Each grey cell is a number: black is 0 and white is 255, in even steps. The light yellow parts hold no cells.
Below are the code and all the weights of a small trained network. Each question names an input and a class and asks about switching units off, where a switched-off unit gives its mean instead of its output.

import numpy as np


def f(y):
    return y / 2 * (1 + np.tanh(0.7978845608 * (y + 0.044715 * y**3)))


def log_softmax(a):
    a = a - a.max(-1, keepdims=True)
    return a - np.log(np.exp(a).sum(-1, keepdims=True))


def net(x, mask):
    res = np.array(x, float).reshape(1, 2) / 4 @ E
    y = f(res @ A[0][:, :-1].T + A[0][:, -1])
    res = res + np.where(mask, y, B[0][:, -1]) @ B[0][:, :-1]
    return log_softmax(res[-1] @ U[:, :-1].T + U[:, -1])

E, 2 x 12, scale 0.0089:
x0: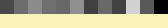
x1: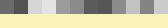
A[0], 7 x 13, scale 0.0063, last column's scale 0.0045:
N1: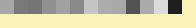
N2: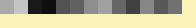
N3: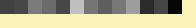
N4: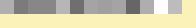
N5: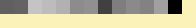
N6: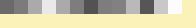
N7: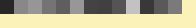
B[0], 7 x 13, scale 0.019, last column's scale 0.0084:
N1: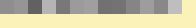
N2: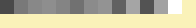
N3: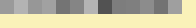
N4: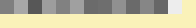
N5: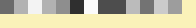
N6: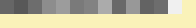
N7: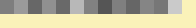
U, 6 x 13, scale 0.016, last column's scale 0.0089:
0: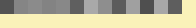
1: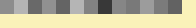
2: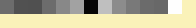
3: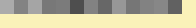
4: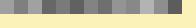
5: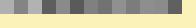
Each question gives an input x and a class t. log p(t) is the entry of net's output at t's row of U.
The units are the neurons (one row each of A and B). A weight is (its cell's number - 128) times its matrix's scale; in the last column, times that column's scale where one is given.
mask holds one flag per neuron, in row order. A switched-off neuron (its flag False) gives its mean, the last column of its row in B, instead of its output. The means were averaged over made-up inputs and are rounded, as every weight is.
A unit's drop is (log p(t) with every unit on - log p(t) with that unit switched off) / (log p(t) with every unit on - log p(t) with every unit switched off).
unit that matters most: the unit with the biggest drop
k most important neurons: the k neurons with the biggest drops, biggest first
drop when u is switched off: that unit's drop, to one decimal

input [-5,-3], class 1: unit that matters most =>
N6
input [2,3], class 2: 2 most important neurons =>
(N2; N5)
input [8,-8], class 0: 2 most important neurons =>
(N2; N4)
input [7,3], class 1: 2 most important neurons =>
(N7; N3)
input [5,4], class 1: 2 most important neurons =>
(N7; N2)
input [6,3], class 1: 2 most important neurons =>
(N7; N3)
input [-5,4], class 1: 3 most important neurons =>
(N4; N2; N1)
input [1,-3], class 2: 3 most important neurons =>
(N5; N3; N1)
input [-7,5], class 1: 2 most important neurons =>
(N4; N2)
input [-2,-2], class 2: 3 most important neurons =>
(N5; N3; N7)
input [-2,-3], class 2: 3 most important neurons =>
(N5; N3; N1)
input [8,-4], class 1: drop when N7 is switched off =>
0.1
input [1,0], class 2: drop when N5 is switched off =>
0.4
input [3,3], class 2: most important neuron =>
(N2)
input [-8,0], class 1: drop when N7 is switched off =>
0.0
